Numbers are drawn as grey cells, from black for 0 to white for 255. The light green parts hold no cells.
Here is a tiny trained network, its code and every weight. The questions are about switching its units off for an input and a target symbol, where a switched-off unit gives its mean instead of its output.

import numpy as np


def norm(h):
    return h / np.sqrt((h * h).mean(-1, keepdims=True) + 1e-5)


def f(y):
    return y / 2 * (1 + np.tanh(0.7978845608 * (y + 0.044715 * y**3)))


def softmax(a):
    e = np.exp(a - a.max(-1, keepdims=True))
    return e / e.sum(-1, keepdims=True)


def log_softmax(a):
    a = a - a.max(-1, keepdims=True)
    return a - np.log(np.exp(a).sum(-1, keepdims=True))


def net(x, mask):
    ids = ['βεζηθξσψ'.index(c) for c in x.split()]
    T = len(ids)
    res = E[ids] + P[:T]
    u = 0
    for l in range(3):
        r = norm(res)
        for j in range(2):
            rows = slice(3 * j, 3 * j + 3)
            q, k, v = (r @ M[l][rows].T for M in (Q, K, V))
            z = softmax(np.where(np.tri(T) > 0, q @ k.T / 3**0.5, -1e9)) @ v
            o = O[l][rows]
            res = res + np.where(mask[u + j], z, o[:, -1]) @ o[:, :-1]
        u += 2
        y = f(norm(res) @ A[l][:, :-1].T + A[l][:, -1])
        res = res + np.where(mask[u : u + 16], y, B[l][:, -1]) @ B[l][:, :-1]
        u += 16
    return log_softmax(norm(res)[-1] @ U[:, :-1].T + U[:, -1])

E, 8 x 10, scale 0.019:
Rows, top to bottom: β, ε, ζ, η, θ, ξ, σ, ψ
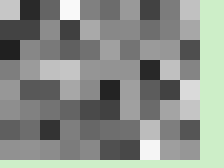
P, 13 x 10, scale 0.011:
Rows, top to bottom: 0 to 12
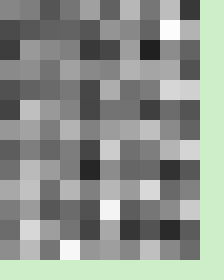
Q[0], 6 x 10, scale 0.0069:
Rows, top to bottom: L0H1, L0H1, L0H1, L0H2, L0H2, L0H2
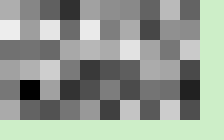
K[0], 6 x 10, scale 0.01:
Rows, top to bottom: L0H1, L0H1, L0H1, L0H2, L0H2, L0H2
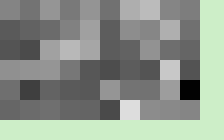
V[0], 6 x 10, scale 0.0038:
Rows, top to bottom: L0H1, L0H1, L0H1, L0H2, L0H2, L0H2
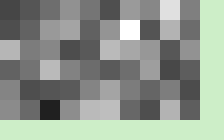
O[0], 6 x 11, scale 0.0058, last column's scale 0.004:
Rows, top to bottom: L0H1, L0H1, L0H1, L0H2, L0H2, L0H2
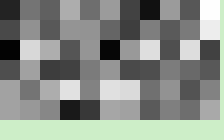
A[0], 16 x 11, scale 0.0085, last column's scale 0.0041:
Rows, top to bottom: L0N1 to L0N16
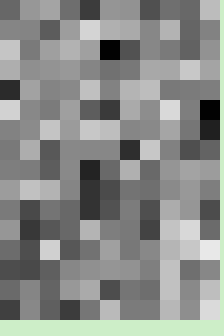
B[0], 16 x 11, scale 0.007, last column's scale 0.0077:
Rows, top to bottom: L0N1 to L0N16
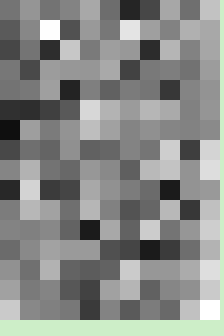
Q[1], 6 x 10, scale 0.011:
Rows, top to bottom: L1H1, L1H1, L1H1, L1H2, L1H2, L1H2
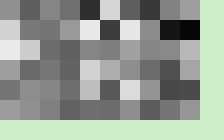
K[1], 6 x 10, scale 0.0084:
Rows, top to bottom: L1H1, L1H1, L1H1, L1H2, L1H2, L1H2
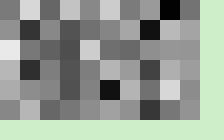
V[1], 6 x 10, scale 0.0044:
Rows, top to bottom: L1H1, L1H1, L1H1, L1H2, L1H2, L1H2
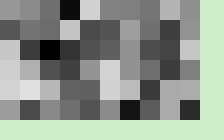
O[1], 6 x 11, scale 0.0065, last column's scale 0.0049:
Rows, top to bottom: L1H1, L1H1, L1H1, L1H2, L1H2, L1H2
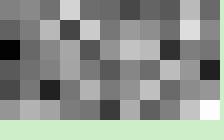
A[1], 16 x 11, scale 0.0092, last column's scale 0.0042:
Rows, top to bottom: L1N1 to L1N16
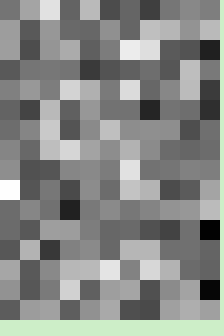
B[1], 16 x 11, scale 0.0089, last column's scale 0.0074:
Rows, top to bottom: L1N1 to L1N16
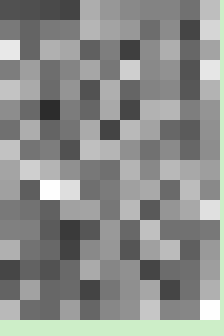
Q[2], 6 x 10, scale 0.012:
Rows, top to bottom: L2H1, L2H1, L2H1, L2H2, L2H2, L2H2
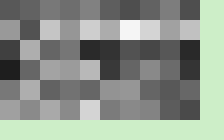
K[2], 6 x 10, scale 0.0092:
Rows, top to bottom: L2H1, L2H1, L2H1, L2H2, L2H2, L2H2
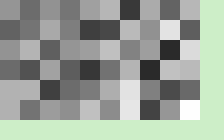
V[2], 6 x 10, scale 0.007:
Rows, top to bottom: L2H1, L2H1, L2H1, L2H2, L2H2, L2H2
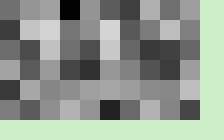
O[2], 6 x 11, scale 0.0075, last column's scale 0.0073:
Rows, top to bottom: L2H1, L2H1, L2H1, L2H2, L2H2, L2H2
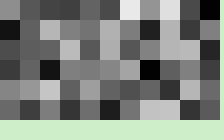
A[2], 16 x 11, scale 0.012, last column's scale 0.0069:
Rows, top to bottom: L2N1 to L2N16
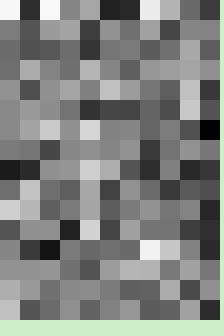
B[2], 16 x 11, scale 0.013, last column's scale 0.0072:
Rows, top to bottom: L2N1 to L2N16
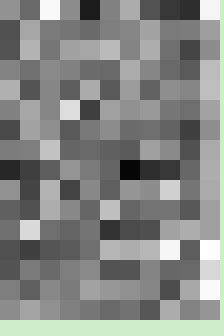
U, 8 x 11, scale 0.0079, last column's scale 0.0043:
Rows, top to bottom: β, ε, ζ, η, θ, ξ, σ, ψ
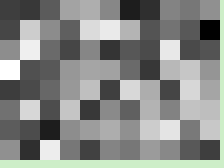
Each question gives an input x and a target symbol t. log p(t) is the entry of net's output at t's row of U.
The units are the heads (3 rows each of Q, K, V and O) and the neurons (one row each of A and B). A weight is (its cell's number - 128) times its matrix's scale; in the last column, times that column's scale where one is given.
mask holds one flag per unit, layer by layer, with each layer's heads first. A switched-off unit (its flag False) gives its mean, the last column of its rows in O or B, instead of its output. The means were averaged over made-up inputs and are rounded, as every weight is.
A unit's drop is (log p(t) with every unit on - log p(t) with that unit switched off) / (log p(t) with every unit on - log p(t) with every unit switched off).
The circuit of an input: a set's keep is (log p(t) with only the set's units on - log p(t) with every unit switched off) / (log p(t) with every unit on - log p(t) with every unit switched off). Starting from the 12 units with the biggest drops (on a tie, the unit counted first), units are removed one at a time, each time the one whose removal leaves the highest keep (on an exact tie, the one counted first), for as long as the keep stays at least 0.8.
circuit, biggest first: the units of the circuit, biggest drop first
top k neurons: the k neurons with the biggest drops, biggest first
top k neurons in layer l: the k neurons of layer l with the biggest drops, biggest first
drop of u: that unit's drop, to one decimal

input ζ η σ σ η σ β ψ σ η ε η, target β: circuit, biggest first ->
[L1N1 L2N9]
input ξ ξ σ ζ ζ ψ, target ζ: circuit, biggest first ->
[L0N10 L2H1 L2N12]
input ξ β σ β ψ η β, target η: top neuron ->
[L2N1]
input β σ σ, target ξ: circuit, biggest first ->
[L2H1 L2N6]
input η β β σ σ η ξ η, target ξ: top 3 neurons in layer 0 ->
[L0N10 L0N12 L0N9]
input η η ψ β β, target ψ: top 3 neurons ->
[L0N10 L0N11 L0N12]
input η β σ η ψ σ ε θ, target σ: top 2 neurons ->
[L0N12 L1N9]
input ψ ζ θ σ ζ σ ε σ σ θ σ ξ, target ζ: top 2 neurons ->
[L0N10 L2N12]
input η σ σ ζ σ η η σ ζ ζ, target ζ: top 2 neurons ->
[L2N12 L0N5]
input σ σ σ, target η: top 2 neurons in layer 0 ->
[L0N11 L0N9]
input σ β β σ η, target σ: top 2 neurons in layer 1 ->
[L1N16 L1N3]
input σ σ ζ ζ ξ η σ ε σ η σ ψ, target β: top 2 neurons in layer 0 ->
[L0N8 L0N14]
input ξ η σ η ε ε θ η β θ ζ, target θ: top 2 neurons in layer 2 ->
[L2N13 L2N1]
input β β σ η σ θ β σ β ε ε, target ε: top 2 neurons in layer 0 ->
[L0N13 L0N16]
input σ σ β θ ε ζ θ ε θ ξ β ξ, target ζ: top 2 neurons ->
[L0N10 L0N12]
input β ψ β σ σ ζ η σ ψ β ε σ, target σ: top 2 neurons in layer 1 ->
[L1N9 L1N3]
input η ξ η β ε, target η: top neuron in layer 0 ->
[L0N10]
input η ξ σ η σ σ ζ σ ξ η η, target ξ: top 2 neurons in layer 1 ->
[L1N16 L1N2]
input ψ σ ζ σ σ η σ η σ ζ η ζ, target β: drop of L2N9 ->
0.1
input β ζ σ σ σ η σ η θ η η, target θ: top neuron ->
[L0N2]
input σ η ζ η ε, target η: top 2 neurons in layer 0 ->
[L0N16 L0N12]
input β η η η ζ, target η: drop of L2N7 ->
0.0
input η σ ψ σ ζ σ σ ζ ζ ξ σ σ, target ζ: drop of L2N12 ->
0.3
